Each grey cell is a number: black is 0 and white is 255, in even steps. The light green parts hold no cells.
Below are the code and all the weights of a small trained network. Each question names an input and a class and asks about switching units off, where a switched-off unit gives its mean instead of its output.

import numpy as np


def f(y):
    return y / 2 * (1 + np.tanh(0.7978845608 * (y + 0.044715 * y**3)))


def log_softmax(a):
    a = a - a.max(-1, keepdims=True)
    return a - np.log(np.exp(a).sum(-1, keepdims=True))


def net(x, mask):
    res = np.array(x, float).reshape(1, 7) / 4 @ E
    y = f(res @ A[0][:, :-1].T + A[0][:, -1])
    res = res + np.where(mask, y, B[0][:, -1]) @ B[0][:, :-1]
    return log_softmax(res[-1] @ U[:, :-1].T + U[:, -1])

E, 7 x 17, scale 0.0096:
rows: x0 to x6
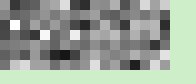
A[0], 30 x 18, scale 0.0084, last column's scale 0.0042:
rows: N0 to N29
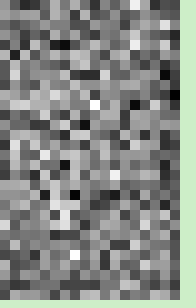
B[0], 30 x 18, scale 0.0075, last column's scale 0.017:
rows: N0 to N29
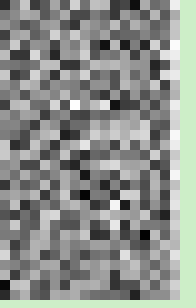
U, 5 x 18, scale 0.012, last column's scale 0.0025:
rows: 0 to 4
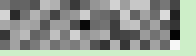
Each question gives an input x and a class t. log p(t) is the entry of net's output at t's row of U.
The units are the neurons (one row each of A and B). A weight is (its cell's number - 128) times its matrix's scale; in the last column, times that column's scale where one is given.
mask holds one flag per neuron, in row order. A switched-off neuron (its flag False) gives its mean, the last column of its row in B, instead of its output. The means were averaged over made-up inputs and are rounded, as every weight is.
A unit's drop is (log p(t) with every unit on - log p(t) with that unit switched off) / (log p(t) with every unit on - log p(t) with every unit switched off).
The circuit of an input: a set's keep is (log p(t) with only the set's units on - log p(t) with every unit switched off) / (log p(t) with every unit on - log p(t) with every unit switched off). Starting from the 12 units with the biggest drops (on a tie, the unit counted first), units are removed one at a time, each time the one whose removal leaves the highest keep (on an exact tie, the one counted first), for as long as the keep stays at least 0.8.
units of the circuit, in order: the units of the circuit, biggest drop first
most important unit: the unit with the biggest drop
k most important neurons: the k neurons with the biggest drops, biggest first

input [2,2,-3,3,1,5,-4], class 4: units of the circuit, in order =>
[N4]
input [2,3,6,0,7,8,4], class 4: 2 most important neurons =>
[N4, N5]
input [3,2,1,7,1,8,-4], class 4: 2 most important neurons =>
[N4, N23]
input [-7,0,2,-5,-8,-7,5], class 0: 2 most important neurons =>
[N13, N16]
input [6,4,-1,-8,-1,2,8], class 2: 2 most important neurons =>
[N19, N0]
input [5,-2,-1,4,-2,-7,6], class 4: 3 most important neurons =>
[N22, N0, N18]
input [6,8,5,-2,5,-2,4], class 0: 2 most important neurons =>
[N12, N21]
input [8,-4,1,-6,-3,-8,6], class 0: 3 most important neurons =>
[N12, N21, N4]
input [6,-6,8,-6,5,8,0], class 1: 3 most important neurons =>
[N14, N7, N20]
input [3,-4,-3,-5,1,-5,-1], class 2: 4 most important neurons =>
[N19, N4, N27, N1]
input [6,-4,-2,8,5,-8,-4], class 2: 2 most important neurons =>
[N17, N25]
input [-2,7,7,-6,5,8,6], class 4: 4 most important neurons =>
[N4, N5, N23, N25]
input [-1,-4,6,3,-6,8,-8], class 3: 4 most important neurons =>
[N0, N28, N3, N20]
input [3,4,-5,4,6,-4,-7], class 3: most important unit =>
N0
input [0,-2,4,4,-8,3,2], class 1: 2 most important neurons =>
[N14, N19]
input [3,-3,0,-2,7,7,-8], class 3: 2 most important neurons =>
[N28, N0]
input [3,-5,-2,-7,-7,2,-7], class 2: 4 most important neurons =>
[N19, N10, N27, N1]
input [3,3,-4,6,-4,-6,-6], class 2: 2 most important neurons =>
[N25, N15]
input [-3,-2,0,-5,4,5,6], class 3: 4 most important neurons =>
[N10, N29, N17, N25]
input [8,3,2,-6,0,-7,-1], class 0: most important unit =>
N12
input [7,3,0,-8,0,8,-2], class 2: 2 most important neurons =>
[N19, N13]
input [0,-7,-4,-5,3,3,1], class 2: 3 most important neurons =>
[N19, N14, N7]
